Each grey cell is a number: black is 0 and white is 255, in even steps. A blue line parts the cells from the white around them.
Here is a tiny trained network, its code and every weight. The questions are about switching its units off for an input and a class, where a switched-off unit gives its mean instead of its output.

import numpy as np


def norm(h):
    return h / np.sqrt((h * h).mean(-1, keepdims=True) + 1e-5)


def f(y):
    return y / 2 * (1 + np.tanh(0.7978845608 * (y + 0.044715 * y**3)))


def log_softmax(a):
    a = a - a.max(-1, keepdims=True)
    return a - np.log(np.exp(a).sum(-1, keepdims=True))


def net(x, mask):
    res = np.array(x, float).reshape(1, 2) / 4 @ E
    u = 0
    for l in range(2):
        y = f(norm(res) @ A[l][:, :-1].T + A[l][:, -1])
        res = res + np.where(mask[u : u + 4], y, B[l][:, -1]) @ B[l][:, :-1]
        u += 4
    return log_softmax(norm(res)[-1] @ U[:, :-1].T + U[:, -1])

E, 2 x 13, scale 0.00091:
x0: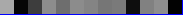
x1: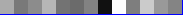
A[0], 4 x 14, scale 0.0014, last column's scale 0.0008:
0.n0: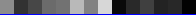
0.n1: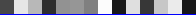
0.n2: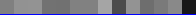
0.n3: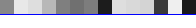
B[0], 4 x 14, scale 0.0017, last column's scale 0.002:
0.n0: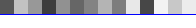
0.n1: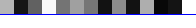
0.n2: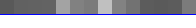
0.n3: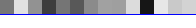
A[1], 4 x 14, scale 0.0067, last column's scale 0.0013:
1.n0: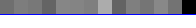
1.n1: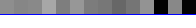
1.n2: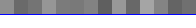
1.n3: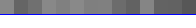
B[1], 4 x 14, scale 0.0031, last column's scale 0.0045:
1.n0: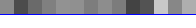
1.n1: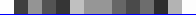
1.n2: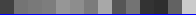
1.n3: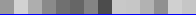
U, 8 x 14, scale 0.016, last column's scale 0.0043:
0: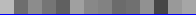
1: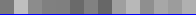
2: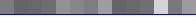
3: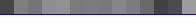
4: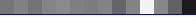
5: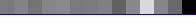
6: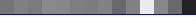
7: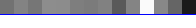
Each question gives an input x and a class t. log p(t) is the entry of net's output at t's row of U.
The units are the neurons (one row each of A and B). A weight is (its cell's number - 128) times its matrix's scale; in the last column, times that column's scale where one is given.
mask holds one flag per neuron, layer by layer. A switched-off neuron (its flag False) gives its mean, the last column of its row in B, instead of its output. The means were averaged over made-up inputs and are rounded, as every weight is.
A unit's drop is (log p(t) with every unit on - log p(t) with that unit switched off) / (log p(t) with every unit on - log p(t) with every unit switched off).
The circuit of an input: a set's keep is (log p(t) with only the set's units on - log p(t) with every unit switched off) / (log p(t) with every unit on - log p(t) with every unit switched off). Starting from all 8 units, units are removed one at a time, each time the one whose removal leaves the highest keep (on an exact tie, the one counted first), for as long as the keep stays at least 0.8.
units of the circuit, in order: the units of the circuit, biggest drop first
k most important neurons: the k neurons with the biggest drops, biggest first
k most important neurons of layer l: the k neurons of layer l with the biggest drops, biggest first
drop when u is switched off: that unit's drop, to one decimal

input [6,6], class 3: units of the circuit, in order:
[1.n2]
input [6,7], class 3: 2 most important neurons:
[1.n2 1.n1]
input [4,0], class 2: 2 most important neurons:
[0.n1 0.n0]
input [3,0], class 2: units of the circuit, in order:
[0.n1 1.n1]
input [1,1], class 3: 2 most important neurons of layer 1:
[1.n2 1.n1]
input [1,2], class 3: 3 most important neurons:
[0.n0 0.n1 1.n1]
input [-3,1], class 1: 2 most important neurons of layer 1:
[1.n1 1.n2]
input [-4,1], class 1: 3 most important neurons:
[0.n3 1.n1 1.n2]
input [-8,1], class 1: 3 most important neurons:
[0.n3 1.n1 1.n2]
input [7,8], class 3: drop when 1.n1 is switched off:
0.2
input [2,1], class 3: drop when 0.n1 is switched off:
0.3
